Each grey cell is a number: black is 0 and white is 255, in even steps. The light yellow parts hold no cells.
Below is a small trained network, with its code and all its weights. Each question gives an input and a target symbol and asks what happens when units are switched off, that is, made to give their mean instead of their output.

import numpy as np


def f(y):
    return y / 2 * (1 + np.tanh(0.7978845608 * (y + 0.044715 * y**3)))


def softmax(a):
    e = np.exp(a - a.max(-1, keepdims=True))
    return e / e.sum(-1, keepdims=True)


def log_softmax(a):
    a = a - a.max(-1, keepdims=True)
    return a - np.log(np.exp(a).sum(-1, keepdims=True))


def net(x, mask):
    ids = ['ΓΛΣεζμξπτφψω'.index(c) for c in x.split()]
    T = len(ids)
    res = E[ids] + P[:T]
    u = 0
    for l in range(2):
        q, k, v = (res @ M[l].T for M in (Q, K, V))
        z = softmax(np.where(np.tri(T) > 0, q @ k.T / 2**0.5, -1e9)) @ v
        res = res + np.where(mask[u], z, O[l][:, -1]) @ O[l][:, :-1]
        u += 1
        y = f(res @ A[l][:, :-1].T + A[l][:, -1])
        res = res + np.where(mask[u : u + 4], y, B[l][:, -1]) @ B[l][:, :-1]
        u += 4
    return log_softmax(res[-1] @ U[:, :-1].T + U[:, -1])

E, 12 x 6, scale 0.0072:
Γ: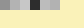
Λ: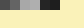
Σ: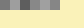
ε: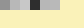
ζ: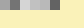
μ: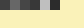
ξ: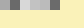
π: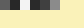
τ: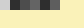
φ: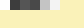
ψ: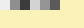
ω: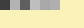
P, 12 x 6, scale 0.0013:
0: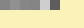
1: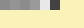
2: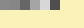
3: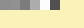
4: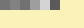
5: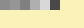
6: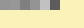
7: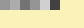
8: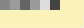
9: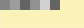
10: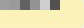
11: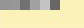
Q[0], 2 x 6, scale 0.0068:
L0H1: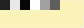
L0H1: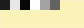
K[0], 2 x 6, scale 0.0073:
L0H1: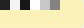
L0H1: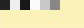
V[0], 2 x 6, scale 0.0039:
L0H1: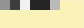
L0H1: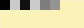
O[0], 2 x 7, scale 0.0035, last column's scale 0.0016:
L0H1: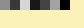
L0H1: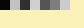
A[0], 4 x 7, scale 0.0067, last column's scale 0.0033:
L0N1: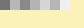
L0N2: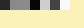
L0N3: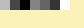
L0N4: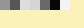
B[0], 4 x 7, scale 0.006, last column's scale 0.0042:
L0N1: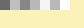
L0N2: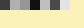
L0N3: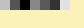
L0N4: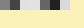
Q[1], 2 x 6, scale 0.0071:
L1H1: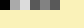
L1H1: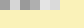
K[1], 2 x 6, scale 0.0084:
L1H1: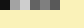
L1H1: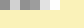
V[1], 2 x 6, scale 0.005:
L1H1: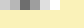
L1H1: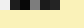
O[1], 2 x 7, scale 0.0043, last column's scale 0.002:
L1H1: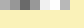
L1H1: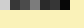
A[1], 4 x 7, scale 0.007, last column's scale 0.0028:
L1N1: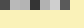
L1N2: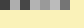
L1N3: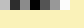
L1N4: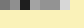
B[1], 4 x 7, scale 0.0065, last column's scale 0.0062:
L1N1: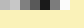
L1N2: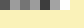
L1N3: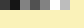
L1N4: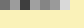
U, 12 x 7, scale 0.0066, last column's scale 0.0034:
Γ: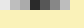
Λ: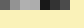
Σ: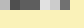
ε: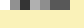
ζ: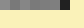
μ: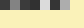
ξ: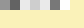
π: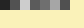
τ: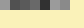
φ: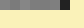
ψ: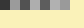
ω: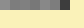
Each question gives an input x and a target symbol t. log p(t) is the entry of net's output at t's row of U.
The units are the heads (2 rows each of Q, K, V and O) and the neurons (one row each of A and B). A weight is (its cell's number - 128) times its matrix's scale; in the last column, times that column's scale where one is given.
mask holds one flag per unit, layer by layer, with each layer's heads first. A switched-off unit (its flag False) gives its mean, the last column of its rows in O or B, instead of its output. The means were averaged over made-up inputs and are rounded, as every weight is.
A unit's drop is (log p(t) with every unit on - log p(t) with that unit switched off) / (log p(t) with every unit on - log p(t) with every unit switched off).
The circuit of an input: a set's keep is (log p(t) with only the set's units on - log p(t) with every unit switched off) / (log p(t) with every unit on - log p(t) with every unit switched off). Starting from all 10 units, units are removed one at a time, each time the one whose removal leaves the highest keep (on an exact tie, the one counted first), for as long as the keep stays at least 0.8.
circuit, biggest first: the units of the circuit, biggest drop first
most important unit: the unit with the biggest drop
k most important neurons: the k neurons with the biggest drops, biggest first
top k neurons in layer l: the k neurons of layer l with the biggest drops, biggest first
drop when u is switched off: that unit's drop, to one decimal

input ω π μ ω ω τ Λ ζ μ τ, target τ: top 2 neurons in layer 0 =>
(L0N3 L0N1)
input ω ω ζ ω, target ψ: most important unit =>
L1N2
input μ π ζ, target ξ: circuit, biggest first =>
(L1N1 L0N4 L1N2)
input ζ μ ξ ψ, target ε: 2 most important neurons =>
(L0N3 L0N2)
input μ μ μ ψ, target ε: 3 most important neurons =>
(L0N3 L0N2 L1N3)
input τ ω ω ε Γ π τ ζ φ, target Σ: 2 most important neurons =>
(L1N3 L0N4)
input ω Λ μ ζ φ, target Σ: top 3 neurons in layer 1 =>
(L1N3 L1N1 L1N2)
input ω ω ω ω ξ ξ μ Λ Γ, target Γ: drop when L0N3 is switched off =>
0.2
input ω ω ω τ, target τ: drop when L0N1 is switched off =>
0.3
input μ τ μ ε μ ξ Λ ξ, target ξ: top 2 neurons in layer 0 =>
(L0N4 L0N3)
